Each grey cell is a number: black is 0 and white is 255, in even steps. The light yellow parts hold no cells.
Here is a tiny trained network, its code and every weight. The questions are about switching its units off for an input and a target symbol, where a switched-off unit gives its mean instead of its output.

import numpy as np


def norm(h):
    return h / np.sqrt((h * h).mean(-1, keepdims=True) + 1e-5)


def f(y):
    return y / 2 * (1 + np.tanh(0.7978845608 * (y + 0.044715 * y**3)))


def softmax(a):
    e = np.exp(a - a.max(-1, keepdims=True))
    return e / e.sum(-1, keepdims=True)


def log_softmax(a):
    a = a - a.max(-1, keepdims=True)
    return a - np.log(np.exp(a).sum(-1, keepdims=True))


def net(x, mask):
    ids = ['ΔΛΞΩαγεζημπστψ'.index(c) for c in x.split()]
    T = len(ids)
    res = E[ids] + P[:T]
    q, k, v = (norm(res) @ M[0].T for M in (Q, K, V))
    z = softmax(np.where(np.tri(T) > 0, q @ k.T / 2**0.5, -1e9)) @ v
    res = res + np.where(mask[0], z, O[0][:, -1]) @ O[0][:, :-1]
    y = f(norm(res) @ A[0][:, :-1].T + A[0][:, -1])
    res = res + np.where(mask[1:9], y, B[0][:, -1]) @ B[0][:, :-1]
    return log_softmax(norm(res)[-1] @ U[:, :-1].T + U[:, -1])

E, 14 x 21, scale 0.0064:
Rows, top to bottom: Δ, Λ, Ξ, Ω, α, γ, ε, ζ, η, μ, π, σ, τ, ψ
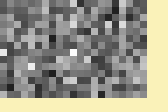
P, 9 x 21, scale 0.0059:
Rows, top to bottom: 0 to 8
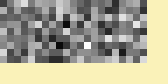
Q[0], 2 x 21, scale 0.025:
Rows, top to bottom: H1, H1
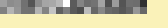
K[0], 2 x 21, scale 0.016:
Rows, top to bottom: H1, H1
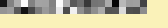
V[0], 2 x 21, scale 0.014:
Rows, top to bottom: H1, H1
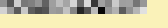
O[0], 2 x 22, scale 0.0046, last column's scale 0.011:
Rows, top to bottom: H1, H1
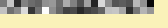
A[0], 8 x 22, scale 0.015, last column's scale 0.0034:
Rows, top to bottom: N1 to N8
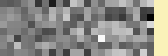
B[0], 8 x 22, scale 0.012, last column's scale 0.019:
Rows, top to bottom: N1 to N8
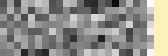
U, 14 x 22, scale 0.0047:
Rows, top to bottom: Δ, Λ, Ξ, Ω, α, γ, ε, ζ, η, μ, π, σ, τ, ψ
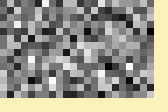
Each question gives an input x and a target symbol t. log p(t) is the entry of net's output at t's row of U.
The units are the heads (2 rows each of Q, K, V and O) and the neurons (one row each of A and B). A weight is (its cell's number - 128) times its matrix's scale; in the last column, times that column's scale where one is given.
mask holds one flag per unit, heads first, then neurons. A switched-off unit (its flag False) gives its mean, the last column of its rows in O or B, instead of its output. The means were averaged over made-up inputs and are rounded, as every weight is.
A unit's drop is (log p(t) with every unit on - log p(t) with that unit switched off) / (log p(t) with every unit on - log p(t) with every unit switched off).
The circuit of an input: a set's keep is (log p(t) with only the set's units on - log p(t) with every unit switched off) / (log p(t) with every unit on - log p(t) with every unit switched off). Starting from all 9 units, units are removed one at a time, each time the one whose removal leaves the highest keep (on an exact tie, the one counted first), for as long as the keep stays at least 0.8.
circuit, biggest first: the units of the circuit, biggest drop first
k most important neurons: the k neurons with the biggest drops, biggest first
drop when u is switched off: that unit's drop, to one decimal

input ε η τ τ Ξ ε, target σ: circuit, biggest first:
N5
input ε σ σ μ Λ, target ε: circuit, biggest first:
H1, N1
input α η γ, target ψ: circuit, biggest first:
N6, H1
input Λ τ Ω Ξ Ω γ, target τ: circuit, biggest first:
N5, N1, H1
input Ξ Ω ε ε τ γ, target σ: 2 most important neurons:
N5, N8
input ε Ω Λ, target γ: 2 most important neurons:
N2, N8
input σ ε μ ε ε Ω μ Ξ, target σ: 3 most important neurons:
N1, N8, N2
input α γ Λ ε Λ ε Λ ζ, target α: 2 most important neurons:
N5, N8
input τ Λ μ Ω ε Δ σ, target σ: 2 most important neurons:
N1, N8
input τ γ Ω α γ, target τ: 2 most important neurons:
N1, N5
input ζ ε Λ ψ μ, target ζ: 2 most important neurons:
N1, N4
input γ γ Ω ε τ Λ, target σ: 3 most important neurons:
N5, N8, N4
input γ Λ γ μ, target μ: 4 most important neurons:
N8, N5, N4, N2
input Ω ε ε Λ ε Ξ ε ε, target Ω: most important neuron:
N3
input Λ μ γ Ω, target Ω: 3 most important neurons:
N3, N1, N2
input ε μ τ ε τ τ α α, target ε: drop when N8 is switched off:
0.1
